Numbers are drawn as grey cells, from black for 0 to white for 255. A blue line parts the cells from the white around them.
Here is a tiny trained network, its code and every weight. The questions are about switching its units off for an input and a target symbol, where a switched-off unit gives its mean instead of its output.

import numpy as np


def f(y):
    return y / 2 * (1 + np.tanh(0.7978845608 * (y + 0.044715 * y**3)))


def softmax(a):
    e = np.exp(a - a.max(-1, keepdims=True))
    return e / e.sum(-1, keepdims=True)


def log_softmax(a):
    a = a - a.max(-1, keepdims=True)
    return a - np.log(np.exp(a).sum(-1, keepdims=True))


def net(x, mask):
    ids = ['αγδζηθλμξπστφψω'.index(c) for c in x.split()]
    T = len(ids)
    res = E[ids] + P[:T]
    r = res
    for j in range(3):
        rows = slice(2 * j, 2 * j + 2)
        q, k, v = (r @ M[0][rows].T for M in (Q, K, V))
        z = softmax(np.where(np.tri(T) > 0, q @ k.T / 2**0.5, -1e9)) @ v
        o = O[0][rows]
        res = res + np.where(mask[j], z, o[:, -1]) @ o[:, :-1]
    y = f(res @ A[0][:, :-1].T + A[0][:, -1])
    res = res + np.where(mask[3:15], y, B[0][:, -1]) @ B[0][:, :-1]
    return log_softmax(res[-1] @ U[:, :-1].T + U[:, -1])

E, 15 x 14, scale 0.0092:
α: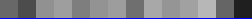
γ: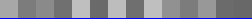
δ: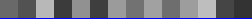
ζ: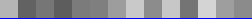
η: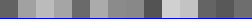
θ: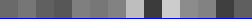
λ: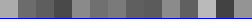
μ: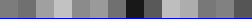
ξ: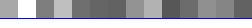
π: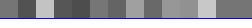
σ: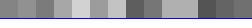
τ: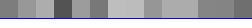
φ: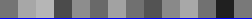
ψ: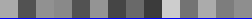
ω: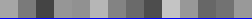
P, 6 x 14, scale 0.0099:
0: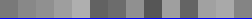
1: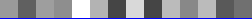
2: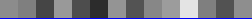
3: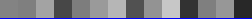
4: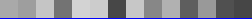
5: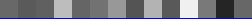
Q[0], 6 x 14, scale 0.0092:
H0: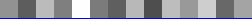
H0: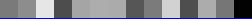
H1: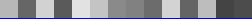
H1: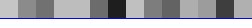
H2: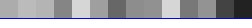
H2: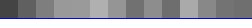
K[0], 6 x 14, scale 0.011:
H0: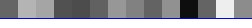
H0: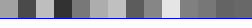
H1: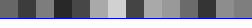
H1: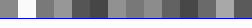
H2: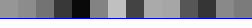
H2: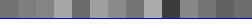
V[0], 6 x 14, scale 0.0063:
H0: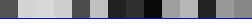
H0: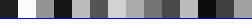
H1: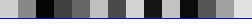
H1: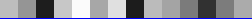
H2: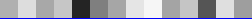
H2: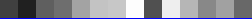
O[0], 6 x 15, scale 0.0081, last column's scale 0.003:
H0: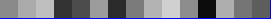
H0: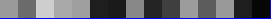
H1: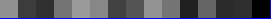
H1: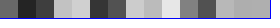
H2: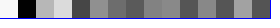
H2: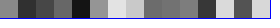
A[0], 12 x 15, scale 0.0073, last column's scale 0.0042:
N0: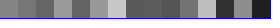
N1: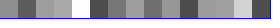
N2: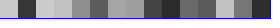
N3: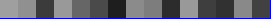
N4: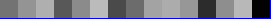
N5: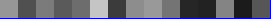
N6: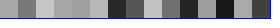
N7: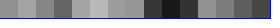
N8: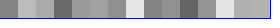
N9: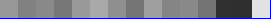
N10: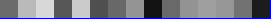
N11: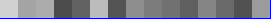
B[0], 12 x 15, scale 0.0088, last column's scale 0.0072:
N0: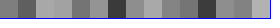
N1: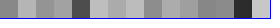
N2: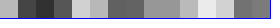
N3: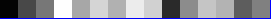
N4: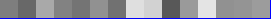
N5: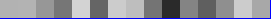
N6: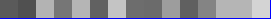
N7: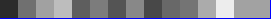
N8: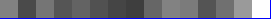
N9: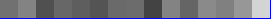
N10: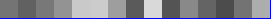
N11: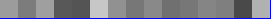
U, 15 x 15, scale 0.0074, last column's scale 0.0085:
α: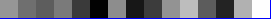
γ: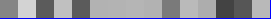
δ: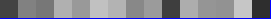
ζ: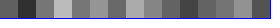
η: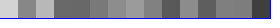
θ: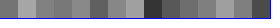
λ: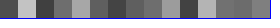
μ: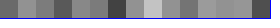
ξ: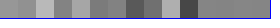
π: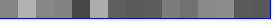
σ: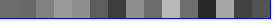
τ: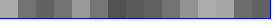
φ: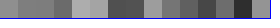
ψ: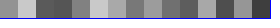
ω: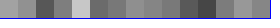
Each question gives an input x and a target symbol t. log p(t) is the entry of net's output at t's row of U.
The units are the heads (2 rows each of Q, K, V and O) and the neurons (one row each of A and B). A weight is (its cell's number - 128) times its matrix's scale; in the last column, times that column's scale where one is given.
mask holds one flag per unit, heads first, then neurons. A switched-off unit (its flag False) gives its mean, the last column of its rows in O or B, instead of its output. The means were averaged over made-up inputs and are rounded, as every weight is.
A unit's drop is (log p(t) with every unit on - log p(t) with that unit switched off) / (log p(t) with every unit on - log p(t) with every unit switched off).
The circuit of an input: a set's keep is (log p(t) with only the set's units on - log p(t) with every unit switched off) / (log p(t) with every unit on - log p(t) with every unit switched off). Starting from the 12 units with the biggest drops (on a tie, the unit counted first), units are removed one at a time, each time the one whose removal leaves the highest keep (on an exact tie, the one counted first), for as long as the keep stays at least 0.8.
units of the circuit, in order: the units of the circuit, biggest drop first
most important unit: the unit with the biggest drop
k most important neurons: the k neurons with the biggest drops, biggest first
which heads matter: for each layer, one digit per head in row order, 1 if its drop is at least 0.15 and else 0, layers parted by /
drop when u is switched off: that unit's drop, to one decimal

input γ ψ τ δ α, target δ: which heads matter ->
110
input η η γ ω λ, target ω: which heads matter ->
010
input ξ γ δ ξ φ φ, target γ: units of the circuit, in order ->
[N8]
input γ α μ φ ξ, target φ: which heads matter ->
100
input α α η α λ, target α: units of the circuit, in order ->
[N8 H1]
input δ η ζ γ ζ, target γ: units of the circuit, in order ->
[N1 H0]
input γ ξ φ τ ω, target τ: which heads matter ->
101
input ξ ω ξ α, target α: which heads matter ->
010
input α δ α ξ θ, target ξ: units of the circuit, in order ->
[H2 N6]
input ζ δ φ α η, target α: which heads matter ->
000
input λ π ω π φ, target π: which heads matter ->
010
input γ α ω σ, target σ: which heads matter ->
010
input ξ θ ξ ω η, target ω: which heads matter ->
010
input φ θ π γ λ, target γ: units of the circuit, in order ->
[N1 H0 H1]
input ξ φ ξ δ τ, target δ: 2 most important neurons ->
[N10 N7]
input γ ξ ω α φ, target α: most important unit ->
N8
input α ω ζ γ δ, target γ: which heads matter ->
110
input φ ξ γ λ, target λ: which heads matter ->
011
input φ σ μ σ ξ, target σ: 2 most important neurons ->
[N8 N1]
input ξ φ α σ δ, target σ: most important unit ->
H1
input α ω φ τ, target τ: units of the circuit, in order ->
[H0 N2 H2]
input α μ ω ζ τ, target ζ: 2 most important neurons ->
[N0 N7]
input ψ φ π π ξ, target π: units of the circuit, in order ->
[H1 N7 N11]
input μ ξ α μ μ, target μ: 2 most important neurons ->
[N4 N8]
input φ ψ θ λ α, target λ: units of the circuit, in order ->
[H2 H1 N9]
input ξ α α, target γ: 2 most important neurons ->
[N8 N6]
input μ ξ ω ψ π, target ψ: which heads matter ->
110
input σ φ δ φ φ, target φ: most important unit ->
N10
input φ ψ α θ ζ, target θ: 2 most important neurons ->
[N5 N7]
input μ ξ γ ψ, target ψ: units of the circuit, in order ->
[H0 H1 N5]
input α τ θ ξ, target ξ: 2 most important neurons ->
[N6 N8]
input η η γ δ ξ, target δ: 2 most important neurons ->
[N10 N7]
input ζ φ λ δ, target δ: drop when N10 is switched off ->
0.5
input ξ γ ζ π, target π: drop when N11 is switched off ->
0.1
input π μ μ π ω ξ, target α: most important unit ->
H1
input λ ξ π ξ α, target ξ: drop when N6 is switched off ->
0.7
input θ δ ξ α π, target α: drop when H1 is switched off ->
0.2
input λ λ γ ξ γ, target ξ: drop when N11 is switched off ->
0.0
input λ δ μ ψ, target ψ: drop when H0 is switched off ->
0.5
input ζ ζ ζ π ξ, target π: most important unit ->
H1
